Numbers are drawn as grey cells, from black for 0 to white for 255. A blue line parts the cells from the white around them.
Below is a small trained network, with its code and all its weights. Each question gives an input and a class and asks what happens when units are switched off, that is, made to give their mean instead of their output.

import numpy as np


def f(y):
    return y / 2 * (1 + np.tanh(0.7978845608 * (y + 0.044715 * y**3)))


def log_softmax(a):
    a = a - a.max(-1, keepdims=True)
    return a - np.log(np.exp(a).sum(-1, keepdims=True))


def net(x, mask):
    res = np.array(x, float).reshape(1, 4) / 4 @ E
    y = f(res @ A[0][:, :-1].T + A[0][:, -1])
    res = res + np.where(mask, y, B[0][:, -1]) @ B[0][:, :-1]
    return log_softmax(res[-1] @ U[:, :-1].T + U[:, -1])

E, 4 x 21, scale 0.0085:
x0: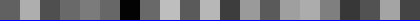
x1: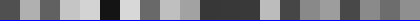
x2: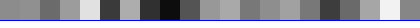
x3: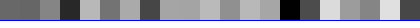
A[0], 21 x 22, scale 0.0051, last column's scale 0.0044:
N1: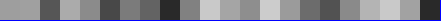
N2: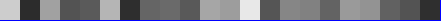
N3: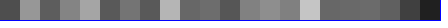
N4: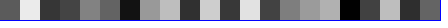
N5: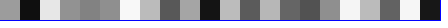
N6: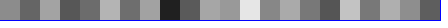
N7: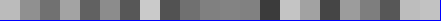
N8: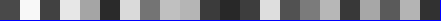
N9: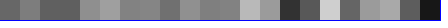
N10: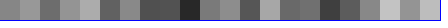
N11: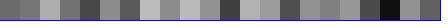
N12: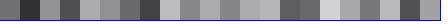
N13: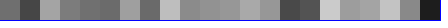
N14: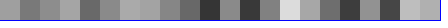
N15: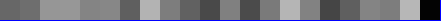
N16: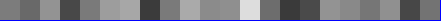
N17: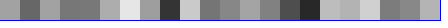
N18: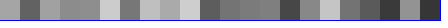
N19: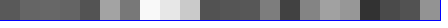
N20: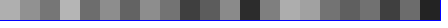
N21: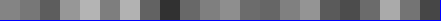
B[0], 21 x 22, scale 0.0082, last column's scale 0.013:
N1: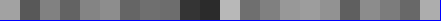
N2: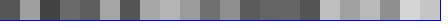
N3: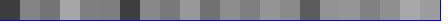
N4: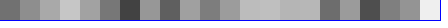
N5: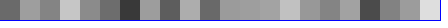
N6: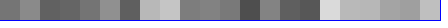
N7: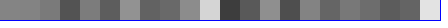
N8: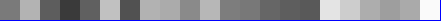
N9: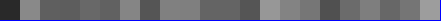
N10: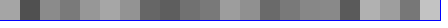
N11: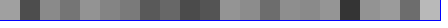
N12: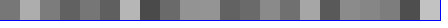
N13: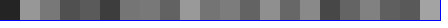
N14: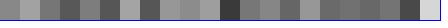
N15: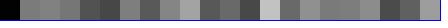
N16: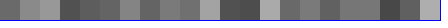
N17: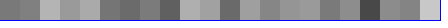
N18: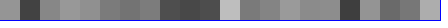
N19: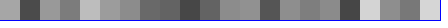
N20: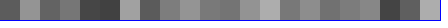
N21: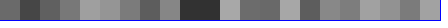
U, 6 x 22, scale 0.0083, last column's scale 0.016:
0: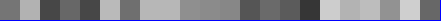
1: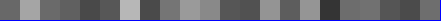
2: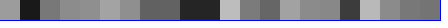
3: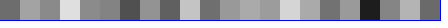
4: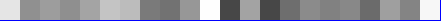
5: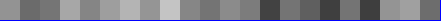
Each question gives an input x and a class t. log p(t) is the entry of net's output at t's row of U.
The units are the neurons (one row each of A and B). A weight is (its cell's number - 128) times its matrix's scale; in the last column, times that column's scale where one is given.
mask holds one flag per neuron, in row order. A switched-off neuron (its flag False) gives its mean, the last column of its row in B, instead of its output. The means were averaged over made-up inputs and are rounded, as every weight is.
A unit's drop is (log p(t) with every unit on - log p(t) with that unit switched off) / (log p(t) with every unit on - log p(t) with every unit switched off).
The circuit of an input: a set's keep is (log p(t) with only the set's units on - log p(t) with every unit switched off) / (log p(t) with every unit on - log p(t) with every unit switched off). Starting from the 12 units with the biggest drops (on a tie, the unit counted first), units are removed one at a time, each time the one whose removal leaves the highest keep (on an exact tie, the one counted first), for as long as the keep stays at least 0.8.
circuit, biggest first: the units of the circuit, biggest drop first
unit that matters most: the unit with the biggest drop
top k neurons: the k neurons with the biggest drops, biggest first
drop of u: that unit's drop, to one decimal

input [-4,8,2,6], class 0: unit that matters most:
N8
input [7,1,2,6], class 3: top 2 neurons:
(N4; N7)
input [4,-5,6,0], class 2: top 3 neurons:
(N8; N1; N10)
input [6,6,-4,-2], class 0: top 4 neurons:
(N8; N5; N17; N19)
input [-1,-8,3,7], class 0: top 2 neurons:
(N6; N2)
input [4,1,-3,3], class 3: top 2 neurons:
(N4; N7)
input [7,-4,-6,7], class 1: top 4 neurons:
(N12; N16; N5; N9)
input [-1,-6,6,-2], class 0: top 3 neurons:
(N6; N2; N19)
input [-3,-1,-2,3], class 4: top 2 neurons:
(N4; N15)
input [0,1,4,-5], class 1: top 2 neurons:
(N19; N14)
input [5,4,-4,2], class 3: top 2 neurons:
(N4; N2)
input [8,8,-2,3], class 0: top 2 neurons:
(N8; N5)
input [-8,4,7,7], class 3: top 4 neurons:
(N5; N17; N7; N14)
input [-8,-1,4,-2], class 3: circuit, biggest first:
(N5)
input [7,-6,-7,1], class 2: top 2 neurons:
(N19; N11)
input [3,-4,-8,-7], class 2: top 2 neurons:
(N19; N11)
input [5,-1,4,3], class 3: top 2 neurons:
(N4; N19)
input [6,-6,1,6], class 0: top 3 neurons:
(N2; N6; N5)
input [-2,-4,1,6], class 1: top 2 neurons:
(N8; N12)
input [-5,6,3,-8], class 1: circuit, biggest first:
(N14)
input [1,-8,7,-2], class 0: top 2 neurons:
(N6; N2)
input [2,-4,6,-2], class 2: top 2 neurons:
(N8; N1)
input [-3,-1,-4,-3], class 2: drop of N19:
0.2
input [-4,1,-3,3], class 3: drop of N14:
0.1
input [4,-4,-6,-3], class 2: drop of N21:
0.0
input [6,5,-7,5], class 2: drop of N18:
0.1
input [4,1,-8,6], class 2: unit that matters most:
N19
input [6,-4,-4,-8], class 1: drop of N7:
0.2
